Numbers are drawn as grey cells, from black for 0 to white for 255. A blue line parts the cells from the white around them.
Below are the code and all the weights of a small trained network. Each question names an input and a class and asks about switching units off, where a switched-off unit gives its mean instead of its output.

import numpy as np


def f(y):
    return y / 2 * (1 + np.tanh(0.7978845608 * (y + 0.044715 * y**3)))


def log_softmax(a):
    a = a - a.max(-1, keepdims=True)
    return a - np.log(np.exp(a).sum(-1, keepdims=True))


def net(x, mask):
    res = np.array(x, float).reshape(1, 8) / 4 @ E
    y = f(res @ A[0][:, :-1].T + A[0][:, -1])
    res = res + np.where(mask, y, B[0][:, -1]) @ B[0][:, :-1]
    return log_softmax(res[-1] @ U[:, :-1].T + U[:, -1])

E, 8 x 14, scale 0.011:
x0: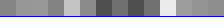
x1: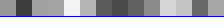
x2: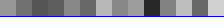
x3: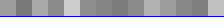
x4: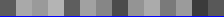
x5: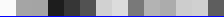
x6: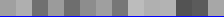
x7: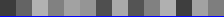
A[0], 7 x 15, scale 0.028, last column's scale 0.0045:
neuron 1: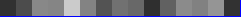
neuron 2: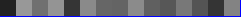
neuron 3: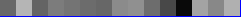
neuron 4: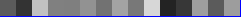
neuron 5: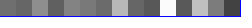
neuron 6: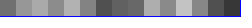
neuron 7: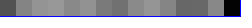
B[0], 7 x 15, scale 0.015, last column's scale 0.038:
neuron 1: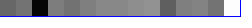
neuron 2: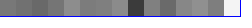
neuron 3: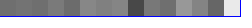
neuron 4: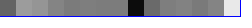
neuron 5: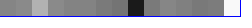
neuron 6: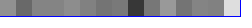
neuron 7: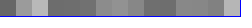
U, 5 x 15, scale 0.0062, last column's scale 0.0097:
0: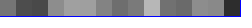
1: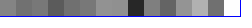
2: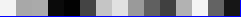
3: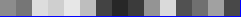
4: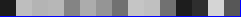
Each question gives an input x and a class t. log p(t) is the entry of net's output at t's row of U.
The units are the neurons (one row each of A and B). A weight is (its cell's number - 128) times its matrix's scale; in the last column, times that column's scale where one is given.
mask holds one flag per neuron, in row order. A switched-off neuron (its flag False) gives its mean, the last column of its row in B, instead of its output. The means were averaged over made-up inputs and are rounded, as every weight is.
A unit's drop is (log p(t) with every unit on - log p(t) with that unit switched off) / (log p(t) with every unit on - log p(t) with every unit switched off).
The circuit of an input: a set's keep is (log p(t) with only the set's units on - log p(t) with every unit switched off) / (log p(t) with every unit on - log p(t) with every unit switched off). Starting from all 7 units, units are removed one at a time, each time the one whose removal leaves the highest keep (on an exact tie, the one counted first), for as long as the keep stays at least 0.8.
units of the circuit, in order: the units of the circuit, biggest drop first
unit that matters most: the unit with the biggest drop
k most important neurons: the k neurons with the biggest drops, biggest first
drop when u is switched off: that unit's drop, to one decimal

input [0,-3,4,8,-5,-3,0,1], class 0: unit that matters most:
neuron 4
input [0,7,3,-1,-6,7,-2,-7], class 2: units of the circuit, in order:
neuron 4; neuron 6; neuron 2
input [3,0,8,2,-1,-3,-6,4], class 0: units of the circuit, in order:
neuron 1; neuron 4
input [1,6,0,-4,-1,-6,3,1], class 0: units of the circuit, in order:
neuron 1; neuron 4
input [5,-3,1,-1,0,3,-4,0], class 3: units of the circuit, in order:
neuron 1; neuron 3; neuron 2
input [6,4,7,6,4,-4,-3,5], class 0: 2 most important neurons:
neuron 1; neuron 4
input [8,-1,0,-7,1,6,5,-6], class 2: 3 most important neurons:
neuron 4; neuron 6; neuron 2
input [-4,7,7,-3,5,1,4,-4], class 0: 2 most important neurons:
neuron 5; neuron 4
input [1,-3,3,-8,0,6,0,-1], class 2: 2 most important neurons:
neuron 4; neuron 6
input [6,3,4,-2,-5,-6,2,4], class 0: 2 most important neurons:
neuron 1; neuron 4
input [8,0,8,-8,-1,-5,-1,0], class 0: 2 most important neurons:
neuron 1; neuron 4
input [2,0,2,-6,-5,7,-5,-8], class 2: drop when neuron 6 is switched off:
0.0
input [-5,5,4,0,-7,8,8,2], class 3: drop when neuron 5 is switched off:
0.2
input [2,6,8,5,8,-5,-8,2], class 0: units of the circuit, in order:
neuron 1
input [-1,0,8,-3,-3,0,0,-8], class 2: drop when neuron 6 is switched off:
0.1
